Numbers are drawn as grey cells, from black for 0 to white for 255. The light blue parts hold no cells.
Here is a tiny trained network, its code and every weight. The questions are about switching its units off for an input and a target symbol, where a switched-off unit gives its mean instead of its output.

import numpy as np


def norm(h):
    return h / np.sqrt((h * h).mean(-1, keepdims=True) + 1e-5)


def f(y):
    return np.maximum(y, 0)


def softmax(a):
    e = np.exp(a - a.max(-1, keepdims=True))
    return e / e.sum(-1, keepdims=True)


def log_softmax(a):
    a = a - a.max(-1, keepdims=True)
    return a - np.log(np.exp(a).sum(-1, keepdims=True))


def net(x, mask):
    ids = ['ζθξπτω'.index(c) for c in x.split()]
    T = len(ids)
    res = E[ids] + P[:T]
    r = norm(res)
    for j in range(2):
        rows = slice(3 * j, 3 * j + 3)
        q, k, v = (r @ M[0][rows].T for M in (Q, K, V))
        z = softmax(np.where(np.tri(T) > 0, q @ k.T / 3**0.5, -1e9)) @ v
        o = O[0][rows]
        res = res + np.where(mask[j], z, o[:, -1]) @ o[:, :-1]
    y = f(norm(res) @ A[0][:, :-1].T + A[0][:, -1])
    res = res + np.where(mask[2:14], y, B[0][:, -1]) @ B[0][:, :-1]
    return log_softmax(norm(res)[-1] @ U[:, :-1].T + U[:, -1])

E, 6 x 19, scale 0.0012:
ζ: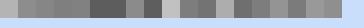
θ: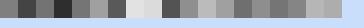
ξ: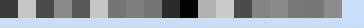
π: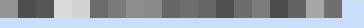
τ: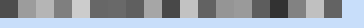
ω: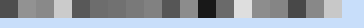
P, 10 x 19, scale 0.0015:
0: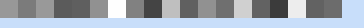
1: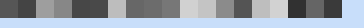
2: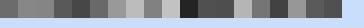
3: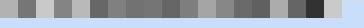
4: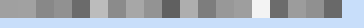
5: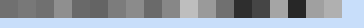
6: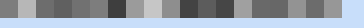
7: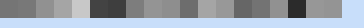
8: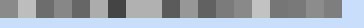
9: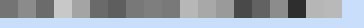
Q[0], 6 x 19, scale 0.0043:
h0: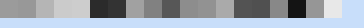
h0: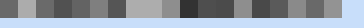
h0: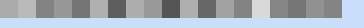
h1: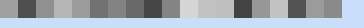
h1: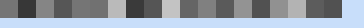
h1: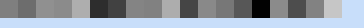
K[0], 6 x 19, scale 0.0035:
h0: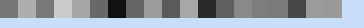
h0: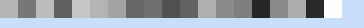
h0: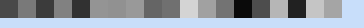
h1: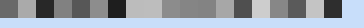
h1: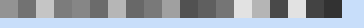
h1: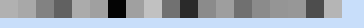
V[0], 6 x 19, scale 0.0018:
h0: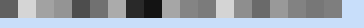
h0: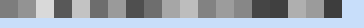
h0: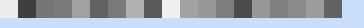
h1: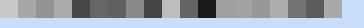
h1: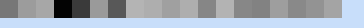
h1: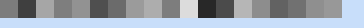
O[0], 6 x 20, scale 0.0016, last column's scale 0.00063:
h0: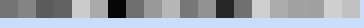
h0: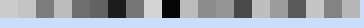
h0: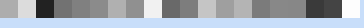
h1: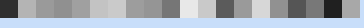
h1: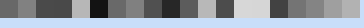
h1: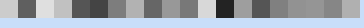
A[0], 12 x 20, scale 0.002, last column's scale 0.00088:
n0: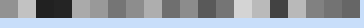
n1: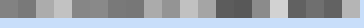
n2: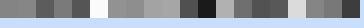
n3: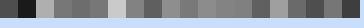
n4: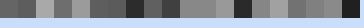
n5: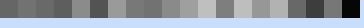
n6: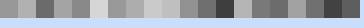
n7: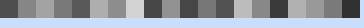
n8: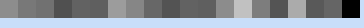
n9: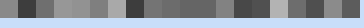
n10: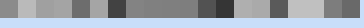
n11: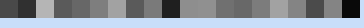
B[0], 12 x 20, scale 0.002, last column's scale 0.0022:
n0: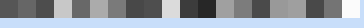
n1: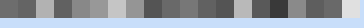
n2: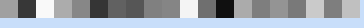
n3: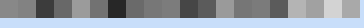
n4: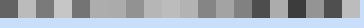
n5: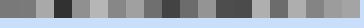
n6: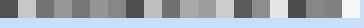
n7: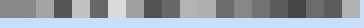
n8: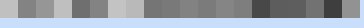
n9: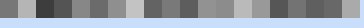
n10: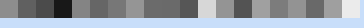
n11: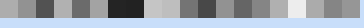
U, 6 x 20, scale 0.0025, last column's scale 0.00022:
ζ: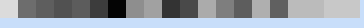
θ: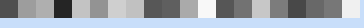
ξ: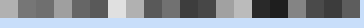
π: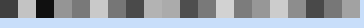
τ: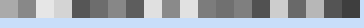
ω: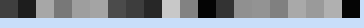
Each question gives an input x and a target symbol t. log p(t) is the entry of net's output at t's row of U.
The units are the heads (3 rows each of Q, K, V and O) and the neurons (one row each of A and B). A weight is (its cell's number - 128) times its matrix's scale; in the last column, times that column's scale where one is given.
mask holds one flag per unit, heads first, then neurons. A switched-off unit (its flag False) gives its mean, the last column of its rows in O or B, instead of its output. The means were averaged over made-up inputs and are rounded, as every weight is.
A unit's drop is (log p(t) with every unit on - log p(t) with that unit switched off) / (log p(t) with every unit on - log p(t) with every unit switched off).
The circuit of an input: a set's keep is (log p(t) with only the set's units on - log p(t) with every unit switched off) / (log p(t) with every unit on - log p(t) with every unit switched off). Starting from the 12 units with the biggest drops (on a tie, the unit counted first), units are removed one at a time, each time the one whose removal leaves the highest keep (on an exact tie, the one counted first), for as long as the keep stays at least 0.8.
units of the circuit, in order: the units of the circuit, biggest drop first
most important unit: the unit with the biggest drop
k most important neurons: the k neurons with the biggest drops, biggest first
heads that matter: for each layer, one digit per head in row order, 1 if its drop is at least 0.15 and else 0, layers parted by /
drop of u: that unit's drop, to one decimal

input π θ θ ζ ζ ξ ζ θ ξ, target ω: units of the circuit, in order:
[h0 n2]
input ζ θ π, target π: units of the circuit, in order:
[h0 n0 n6]
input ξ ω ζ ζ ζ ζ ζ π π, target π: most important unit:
n0
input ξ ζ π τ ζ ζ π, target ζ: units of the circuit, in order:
[h0 n10]
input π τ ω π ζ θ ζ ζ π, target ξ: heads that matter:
11
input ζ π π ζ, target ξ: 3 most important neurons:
[n1 n6 n10]
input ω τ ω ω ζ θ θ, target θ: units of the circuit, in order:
[h1 h0 n7]
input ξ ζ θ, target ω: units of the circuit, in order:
[h1 h0 n2]
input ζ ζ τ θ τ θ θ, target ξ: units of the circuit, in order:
[h0 n8]
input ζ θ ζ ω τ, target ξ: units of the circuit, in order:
[h1 h0 n8]
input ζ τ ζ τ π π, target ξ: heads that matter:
10
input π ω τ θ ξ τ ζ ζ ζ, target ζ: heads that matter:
01
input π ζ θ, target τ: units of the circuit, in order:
[h1 n2]
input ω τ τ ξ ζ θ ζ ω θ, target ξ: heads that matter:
11
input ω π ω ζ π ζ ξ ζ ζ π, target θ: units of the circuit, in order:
[h1 n0]
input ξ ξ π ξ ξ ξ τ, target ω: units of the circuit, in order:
[h0]
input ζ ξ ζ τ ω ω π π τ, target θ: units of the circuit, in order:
[h0 n10 n7]
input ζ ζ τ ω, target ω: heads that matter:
10
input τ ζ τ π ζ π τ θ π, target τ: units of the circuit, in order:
[h1 n2 n6]
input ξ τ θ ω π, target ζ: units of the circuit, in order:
[h1 n10]
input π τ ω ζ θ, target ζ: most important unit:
h1
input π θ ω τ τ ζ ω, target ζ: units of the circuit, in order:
[h0 n10]
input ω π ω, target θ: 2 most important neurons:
[n7 n10]
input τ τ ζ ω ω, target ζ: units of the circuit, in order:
[h1 n10]
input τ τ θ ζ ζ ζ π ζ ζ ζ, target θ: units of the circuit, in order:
[h1 n5]
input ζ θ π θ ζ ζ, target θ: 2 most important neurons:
[n5 n0]
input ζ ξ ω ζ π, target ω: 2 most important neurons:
[n2 n0]
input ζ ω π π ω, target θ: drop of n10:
0.2
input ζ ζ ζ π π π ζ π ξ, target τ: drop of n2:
0.5
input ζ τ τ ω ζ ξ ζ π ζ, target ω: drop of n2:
0.1
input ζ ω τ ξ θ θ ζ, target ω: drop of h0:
0.4
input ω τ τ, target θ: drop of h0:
0.2
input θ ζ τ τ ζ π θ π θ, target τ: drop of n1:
0.0
